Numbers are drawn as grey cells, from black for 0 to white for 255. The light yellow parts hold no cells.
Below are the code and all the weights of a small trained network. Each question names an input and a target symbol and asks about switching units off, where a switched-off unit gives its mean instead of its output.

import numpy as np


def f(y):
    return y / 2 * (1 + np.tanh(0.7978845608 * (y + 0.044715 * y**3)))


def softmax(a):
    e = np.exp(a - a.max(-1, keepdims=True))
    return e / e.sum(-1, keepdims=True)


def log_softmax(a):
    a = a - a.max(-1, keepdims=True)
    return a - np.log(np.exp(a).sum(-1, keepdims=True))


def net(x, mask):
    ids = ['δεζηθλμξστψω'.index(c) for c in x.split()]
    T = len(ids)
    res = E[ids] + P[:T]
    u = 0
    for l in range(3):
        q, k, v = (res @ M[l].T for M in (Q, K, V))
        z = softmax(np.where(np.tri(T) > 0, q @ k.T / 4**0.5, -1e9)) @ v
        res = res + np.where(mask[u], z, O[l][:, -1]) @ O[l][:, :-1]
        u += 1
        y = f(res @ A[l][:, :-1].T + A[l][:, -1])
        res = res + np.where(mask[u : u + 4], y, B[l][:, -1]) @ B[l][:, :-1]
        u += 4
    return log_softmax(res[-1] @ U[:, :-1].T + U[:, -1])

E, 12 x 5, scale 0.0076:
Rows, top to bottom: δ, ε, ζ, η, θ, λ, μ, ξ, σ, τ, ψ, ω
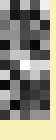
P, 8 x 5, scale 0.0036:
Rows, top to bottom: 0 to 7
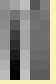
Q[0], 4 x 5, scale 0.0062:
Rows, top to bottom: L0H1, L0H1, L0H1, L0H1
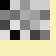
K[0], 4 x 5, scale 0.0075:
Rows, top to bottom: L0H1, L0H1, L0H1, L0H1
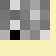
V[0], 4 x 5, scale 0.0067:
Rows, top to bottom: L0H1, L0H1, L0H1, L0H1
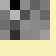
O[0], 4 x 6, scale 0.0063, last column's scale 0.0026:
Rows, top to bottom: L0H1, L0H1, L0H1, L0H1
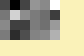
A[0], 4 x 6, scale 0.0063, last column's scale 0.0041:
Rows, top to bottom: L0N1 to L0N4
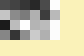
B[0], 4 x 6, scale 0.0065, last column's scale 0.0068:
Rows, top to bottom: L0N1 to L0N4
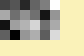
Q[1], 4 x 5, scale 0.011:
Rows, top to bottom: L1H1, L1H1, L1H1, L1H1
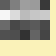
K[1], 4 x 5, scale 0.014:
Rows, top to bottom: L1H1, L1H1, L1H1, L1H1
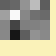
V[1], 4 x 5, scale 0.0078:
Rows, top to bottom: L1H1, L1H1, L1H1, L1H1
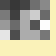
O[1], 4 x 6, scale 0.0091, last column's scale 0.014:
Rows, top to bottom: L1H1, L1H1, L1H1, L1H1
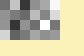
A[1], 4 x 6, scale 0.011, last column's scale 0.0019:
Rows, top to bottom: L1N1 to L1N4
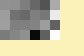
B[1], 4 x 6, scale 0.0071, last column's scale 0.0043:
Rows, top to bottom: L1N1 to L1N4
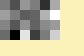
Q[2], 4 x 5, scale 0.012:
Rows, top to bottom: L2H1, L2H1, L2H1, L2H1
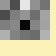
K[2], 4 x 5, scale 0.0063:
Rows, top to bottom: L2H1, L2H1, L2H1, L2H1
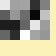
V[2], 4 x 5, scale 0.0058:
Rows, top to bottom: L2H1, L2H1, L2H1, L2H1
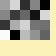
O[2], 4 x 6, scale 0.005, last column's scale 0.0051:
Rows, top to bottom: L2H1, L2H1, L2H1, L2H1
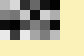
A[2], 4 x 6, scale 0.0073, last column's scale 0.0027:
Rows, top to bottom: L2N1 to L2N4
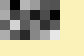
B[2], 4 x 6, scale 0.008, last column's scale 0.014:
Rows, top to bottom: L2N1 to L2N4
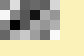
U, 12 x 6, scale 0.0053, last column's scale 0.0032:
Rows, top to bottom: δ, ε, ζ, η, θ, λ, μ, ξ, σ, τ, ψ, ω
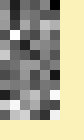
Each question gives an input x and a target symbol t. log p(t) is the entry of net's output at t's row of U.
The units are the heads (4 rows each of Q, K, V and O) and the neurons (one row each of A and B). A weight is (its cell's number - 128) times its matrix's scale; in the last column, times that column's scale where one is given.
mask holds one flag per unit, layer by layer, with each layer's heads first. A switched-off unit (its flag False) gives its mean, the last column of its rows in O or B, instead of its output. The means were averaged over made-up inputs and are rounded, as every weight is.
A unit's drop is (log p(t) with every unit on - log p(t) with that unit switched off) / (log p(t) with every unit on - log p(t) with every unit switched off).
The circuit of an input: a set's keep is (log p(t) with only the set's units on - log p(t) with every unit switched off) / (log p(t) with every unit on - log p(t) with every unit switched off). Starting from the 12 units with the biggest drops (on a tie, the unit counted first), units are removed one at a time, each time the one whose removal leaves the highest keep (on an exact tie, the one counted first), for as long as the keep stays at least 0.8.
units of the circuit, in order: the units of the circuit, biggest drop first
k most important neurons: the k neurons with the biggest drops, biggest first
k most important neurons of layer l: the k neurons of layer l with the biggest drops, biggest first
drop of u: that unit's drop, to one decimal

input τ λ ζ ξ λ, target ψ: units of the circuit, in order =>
[L2H1; L1H1; L0N4]
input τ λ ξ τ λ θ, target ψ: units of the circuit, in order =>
[L2H1; L1H1; L0N4; L0H1]
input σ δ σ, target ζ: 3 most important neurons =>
[L0N4; L2N1; L0N3]
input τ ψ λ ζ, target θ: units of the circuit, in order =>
[L2N3; L1H1; L2H1; L1N4]
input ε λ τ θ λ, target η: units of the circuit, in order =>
[L1H1; L2H1; L0N1]
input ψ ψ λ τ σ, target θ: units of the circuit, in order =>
[L2N3; L1H1; L2H1; L0N1]
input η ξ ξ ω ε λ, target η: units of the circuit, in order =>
[L0N1; L0H1; L1H1; L2H1]
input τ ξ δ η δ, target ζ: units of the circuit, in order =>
[L2H1; L1H1; L0H1]
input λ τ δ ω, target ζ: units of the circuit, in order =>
[L1H1; L2H1; L0H1]
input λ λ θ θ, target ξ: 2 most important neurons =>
[L1N4; L0N4]
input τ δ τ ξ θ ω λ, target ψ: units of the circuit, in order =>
[L1H1; L2H1; L0N4; L0H1]
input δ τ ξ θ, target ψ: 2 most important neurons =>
[L0N4; L1N4]
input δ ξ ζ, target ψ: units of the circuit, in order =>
[L2H1; L1H1; L0N4; L0H1]
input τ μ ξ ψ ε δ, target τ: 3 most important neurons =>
[L0N3; L2N4; L2N2]
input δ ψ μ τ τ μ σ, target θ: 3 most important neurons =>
[L0N1; L2N3; L1N4]
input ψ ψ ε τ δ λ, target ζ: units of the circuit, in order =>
[L0N4; L0H1; L1H1; L2H1]
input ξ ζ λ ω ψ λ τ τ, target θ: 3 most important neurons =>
[L0N1; L2N3; L1N4]
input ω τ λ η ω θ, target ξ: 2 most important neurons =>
[L1N4; L0N1]
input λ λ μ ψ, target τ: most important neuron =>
[L0N3]
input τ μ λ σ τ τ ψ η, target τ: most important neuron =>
[L0N3]
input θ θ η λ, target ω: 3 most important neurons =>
[L1N4; L0N4; L2N3]
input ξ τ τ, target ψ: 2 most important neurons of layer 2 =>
[L2N3; L2N4]
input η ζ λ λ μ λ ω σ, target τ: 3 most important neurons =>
[L0N4; L0N3; L2N2]
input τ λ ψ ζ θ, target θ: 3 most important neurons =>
[L2N3; L0N1; L1N4]
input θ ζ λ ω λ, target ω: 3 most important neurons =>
[L1N4; L0N4; L0N1]
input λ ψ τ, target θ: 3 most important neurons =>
[L2N3; L0N1; L1N4]
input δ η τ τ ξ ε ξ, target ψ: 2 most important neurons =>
[L0N4; L2N4]
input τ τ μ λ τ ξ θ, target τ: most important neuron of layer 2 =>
[L2N4]
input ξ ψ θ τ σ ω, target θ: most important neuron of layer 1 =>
[L1N4]
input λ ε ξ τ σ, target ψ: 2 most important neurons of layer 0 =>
[L0N4; L0N3]
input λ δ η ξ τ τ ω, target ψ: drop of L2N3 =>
0.1
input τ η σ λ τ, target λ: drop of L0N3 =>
0.3
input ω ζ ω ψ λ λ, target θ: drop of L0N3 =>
-0.1
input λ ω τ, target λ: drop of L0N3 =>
0.2
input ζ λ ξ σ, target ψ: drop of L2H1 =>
0.6
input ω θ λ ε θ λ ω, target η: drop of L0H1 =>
0.2
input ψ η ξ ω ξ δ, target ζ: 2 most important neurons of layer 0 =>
[L0N3; L0N2]
